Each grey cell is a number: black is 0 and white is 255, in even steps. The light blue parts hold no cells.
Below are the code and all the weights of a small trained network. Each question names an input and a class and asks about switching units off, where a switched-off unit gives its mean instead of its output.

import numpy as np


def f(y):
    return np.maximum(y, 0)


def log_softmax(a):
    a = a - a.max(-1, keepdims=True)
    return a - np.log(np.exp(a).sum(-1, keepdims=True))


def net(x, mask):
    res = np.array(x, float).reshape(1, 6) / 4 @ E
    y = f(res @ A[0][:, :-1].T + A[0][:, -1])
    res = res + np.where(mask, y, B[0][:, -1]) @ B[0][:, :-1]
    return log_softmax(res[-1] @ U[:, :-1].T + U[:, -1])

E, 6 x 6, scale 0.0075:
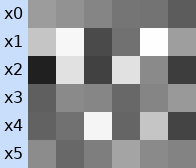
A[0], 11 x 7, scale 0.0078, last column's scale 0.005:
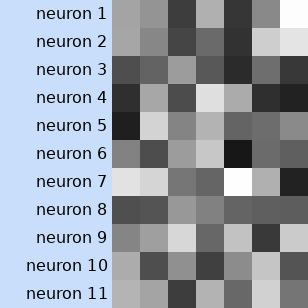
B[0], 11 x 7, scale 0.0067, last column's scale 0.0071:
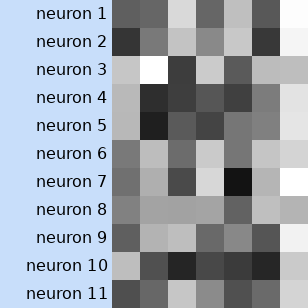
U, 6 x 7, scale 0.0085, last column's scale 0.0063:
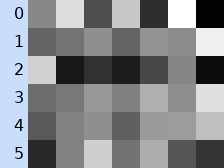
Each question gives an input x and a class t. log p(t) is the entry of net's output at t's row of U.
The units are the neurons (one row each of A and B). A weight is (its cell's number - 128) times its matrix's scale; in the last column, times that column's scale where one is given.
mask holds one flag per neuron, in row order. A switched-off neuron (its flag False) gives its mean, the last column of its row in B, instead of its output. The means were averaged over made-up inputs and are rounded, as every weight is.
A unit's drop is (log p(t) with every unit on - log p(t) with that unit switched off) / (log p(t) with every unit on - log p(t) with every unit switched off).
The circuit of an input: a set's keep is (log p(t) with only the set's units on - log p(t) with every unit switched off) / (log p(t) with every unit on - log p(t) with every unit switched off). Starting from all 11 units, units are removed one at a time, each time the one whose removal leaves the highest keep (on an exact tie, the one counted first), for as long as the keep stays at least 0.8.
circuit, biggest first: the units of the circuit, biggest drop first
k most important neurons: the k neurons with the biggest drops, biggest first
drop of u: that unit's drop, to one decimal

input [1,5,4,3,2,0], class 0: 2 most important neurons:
neuron 7; neuron 2
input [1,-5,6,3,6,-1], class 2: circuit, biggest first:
neuron 5; neuron 4
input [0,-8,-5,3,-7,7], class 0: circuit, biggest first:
neuron 6
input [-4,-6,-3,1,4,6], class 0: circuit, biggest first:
neuron 3; neuron 6; neuron 1
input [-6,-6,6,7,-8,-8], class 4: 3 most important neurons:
neuron 1; neuron 2; neuron 7
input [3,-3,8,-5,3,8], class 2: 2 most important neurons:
neuron 4; neuron 5
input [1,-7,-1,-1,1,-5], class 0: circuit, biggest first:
neuron 3; neuron 6
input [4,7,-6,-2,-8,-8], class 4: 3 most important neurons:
neuron 2; neuron 1; neuron 3
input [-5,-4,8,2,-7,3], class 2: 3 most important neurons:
neuron 4; neuron 5; neuron 9
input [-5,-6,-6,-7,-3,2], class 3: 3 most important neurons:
neuron 2; neuron 7; neuron 4
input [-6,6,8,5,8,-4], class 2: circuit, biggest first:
neuron 4; neuron 5
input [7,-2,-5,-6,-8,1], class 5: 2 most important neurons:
neuron 2; neuron 1
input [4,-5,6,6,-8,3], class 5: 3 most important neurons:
neuron 1; neuron 2; neuron 7
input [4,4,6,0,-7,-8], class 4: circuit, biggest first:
neuron 1
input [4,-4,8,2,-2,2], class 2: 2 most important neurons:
neuron 4; neuron 5
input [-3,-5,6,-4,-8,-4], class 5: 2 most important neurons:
neuron 1; neuron 2
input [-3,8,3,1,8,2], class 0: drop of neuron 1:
0.2
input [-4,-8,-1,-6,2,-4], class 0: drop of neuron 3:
0.1
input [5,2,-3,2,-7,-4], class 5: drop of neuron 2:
0.3
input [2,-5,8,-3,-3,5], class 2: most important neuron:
neuron 4
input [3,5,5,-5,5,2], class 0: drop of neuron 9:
-0.3
